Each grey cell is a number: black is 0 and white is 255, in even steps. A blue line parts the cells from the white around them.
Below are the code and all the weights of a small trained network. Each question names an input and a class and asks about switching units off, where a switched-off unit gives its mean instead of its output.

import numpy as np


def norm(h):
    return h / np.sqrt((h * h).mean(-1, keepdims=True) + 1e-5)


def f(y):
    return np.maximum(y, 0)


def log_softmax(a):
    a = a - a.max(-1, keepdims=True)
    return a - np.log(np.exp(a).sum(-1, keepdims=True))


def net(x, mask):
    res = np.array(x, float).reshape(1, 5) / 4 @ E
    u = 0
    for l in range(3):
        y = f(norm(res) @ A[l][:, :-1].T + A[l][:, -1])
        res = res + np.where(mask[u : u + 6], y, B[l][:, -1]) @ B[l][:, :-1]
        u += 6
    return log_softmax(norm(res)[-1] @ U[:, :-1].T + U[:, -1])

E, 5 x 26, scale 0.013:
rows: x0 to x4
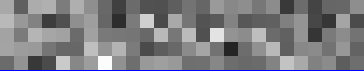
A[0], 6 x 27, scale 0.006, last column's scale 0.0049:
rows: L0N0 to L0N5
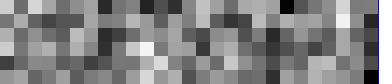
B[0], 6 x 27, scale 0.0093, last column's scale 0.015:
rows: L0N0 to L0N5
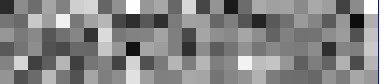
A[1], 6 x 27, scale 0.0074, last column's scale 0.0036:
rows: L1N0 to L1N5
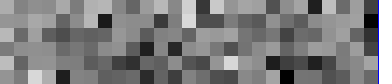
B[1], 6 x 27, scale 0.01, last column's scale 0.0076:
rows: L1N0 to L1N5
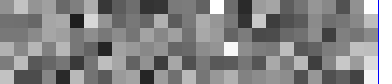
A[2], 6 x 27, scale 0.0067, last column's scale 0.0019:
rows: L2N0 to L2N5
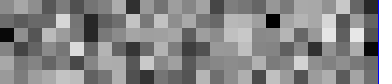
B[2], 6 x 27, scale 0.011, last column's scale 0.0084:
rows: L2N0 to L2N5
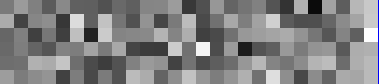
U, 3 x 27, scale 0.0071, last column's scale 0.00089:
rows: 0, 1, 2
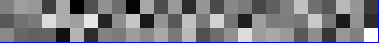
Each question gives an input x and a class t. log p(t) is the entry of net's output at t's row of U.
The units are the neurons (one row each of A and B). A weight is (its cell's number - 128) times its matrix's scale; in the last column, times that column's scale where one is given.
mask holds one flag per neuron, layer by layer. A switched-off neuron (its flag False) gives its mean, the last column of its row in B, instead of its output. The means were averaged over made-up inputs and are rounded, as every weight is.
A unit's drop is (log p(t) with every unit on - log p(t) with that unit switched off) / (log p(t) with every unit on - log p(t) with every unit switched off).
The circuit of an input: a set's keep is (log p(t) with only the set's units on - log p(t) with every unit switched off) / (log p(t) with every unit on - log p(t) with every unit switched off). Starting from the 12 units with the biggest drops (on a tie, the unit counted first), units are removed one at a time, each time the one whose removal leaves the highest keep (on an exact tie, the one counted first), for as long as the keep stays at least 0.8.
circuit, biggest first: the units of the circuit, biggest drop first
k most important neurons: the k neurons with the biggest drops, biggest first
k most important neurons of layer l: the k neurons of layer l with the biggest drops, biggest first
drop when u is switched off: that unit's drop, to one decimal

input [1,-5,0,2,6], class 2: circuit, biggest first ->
(L0N0; L2N5)
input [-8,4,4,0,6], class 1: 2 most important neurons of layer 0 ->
(L0N3; L0N5)
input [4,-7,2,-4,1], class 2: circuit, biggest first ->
(L2N2)
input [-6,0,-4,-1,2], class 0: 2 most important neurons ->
(L0N1; L0N0)
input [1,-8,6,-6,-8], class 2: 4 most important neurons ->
(L0N4; L2N2; L2N1; L0N1)
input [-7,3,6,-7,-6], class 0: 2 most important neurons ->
(L0N0; L0N3)
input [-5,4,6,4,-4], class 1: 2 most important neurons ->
(L0N0; L2N2)
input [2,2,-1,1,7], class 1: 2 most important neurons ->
(L0N3; L1N4)
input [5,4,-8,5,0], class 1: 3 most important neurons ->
(L0N3; L1N1; L2N2)
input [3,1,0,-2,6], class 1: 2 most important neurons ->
(L0N3; L1N0)
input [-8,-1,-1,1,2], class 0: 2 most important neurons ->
(L0N1; L0N0)
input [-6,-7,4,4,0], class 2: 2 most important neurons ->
(L1N3; L0N0)
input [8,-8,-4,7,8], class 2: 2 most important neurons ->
(L2N5; L1N3)
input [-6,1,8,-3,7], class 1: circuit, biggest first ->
(L1N0)
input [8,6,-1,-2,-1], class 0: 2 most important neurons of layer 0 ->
(L0N2; L0N3)
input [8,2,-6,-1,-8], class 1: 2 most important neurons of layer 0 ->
(L0N0; L0N4)
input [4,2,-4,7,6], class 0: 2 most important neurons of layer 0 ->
(L0N0; L0N1)
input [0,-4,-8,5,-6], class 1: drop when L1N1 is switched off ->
0.1
